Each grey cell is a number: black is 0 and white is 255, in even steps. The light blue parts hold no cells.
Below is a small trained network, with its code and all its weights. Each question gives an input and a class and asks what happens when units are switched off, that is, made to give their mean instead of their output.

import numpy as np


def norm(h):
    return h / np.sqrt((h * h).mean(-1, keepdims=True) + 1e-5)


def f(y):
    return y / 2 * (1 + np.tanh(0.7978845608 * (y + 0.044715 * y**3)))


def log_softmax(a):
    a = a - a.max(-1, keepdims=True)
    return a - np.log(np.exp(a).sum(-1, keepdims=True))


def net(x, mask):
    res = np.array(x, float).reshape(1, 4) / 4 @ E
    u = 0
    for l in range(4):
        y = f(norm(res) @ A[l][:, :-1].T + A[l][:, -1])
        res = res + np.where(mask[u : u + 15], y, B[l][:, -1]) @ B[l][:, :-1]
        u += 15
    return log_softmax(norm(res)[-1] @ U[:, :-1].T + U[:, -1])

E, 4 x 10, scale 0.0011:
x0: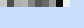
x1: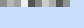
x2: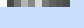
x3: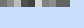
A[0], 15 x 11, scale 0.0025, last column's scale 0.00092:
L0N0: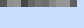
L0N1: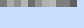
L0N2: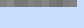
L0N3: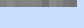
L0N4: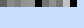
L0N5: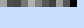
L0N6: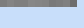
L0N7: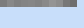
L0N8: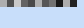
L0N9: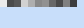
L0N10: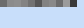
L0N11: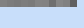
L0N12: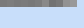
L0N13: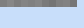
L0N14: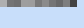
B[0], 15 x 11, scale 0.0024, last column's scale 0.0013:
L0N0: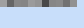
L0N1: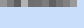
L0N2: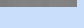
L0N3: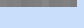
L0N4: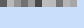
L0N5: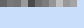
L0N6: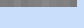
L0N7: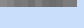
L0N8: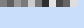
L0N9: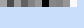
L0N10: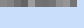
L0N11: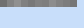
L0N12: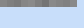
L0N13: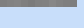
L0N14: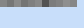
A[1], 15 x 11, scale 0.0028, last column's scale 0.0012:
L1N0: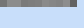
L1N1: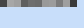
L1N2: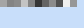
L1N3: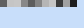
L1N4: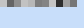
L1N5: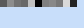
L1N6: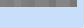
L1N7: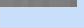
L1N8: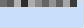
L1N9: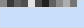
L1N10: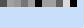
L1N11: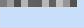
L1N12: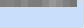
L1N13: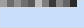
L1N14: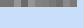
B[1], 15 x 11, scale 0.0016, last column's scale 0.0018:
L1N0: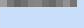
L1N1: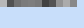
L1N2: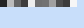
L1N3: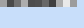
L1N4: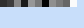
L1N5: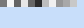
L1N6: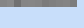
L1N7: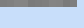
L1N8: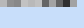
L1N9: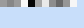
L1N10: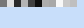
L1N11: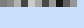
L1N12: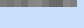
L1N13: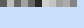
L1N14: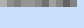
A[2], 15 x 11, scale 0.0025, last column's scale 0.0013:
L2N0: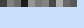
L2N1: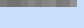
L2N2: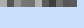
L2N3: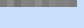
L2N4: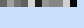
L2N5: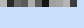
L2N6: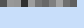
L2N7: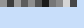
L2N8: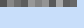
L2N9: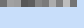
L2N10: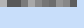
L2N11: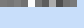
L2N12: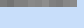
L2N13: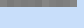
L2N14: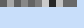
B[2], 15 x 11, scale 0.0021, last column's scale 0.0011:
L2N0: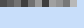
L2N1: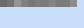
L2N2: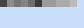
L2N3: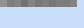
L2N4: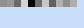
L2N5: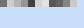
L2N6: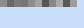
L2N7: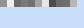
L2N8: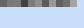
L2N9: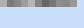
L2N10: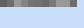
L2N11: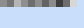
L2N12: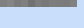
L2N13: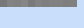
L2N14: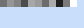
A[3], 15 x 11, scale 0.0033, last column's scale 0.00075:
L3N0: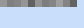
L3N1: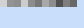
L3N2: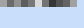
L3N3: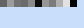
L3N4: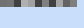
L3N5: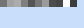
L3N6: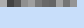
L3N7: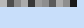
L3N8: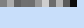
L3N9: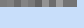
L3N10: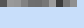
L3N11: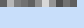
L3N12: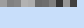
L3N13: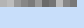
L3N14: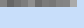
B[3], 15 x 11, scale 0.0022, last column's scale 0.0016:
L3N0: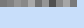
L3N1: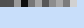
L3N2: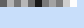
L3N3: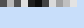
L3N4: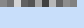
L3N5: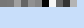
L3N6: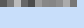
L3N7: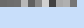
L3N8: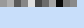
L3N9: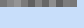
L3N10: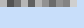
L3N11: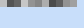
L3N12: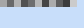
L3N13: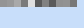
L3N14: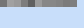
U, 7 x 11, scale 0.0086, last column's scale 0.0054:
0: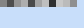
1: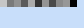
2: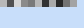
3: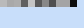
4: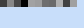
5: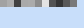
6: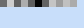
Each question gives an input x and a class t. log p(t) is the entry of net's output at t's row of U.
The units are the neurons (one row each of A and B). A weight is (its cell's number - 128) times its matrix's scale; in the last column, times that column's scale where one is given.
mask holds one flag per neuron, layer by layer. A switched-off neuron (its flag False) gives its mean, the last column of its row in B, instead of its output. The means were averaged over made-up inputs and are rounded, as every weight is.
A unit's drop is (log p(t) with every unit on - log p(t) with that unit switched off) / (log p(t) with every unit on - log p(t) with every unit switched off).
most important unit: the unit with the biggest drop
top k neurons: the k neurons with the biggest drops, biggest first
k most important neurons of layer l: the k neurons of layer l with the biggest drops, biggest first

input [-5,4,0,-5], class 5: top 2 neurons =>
L1N4, L0N9
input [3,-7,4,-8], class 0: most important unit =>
L1N9
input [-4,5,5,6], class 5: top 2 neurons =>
L3N8, L1N13
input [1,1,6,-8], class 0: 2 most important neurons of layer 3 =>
L3N7, L3N8
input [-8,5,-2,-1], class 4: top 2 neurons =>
L1N9, L1N5
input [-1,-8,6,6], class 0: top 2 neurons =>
L1N2, L1N4
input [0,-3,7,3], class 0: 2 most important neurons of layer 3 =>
L3N7, L3N5
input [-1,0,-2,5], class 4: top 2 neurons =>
L1N9, L0N4
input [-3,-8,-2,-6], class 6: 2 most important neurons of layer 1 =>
L1N5, L1N4
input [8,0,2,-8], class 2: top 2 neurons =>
L0N9, L3N12
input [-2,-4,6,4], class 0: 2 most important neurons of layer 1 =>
L1N2, L1N4
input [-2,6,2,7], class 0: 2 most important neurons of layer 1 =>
L1N2, L1N3
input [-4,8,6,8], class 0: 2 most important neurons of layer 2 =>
L2N7, L2N5
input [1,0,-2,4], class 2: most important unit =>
L0N8
